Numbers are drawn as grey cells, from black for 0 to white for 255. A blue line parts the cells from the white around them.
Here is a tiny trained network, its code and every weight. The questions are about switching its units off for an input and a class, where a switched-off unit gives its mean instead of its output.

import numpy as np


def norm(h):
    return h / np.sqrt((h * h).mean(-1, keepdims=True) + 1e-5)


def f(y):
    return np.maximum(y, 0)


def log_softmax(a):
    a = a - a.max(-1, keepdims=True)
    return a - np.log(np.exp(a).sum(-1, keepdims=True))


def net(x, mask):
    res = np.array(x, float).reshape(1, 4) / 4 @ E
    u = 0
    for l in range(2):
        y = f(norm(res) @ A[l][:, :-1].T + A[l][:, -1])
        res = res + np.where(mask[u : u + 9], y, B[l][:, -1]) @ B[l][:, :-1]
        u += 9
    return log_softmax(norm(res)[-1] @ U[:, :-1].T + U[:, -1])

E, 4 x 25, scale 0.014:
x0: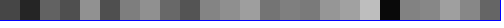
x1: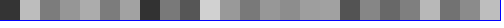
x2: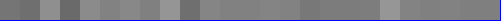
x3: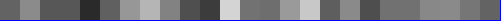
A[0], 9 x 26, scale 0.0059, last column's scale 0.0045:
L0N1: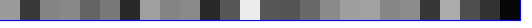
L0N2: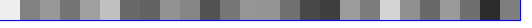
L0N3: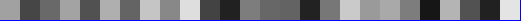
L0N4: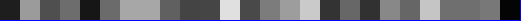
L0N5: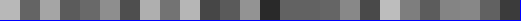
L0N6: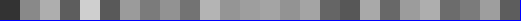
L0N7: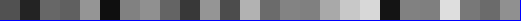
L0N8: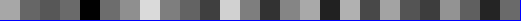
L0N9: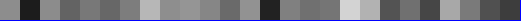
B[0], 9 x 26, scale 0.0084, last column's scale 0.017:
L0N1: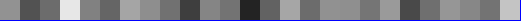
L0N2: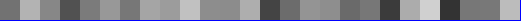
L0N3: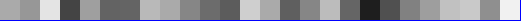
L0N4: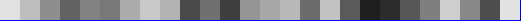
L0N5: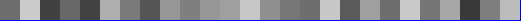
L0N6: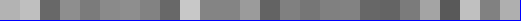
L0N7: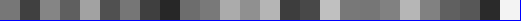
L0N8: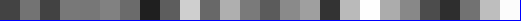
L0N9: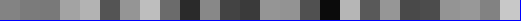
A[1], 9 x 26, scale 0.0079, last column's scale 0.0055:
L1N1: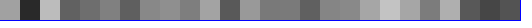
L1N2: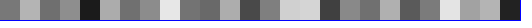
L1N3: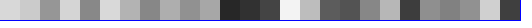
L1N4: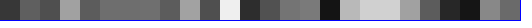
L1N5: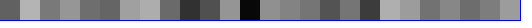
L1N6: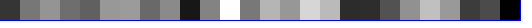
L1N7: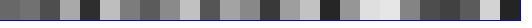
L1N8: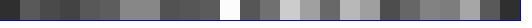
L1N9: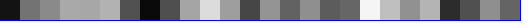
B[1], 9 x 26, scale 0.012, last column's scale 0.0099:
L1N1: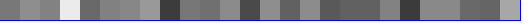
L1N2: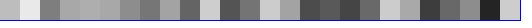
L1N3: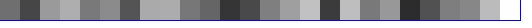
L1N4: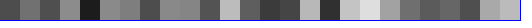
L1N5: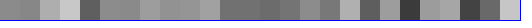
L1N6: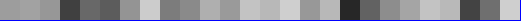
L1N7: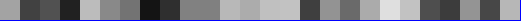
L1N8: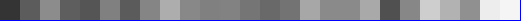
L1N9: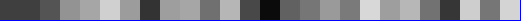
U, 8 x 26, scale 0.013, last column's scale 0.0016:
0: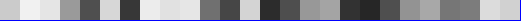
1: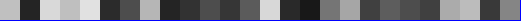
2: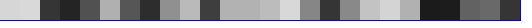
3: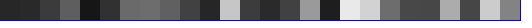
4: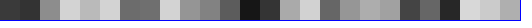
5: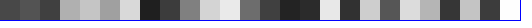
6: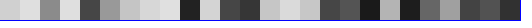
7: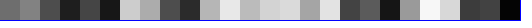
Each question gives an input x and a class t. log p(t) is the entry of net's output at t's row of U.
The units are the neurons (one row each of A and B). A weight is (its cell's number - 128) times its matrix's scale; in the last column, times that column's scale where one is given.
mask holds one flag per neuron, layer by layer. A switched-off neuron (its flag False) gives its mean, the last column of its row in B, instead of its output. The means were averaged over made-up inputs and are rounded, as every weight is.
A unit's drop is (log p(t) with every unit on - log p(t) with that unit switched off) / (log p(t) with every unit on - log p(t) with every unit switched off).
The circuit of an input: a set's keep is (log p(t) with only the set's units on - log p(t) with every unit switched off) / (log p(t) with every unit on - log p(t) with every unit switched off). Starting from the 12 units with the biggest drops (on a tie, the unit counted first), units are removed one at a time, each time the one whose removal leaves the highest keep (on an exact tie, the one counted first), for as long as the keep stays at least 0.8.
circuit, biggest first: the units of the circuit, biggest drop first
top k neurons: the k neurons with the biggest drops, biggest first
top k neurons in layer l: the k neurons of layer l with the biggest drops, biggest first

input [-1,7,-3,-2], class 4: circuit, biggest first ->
(L0N7)
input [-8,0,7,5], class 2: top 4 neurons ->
(L0N8 L0N3 L1N7 L0N9)
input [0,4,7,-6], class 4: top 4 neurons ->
(L0N7 L0N3 L0N8 L1N3)
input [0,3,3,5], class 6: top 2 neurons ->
(L0N4 L0N7)
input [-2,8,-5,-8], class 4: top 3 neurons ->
(L0N7 L1N3 L0N8)
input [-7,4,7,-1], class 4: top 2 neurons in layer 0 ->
(L0N4 L0N7)
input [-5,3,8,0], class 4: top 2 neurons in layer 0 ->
(L0N7 L0N4)
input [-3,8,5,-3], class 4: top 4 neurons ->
(L0N7 L1N3 L0N8 L0N4)
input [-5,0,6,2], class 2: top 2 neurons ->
(L0N3 L1N7)
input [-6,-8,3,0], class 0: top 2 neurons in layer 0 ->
(L0N3 L0N2)
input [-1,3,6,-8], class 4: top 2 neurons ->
(L0N7 L0N8)
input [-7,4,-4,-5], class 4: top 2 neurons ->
(L0N7 L1N3)
